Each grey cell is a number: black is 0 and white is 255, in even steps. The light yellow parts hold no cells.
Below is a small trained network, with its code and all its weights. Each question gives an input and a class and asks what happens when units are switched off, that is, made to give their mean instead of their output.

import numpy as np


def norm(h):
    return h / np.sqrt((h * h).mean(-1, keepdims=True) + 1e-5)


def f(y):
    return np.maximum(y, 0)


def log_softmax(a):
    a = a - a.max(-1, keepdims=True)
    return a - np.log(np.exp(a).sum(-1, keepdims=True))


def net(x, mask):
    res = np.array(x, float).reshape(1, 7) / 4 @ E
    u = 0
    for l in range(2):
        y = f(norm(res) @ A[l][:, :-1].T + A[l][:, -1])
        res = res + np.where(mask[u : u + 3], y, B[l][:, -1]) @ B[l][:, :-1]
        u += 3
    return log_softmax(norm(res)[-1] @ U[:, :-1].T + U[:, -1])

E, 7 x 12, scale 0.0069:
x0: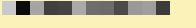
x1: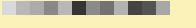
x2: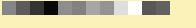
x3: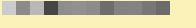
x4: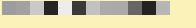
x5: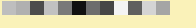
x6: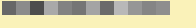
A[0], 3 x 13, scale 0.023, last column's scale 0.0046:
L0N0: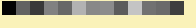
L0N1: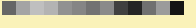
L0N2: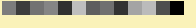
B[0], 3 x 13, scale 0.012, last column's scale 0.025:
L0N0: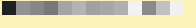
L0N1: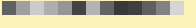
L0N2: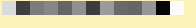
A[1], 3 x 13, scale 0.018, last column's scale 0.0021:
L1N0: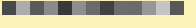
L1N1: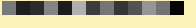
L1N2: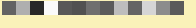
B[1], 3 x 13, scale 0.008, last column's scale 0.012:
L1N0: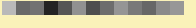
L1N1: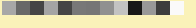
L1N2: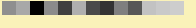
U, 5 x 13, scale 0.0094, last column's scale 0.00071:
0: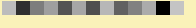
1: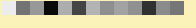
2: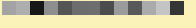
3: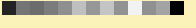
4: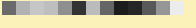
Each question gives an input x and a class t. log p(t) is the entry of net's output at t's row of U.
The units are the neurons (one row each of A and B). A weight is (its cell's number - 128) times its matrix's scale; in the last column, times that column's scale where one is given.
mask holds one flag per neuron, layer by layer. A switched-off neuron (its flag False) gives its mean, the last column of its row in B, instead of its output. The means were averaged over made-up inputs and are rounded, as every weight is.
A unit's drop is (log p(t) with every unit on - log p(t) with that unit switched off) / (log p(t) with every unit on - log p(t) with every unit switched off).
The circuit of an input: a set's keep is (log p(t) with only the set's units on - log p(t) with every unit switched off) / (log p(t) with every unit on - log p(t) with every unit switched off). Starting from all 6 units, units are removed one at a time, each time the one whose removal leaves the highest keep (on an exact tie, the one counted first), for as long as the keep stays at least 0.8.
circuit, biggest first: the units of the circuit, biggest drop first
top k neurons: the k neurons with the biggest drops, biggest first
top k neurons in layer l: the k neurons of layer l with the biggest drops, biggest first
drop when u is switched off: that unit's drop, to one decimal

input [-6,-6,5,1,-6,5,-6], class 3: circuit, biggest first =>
L0N0
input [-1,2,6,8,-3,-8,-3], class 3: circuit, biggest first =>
L0N0; L1N1
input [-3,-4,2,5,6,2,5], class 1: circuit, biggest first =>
L0N0; L0N2; L0N1; L1N2
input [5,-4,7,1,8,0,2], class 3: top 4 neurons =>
L0N2; L0N1; L1N1; L1N0
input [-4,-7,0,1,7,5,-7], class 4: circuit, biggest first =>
L0N2; L0N0
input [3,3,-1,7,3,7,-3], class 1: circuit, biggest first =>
L0N2; L0N1; L0N0; L1N2
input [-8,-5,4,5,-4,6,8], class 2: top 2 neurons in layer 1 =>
L1N2; L1N0
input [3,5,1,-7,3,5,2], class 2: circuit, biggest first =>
L0N2; L0N0; L0N1
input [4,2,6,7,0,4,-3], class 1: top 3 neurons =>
L0N2; L0N0; L0N1
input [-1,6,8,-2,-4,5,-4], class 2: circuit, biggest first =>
L0N2; L0N0
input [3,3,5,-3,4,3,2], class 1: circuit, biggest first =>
L0N2; L0N0; L0N1; L1N2
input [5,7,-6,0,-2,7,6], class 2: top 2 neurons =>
L1N2; L0N2
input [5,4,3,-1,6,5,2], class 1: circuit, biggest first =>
L0N2; L0N0; L0N1; L1N2
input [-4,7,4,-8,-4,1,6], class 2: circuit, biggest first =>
L1N2
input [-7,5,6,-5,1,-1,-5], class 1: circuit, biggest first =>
L0N0; L0N2; L0N1; L1N2
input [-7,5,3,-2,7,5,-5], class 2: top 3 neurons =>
L0N1; L0N2; L0N0
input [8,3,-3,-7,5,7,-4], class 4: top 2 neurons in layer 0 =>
L0N2; L0N0
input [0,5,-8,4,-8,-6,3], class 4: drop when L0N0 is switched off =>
-0.1
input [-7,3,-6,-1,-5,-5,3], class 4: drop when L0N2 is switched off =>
0.0
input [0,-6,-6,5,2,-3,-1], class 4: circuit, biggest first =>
L0N1
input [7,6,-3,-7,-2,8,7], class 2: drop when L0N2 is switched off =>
0.3
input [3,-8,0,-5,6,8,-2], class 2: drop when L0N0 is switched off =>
0.6
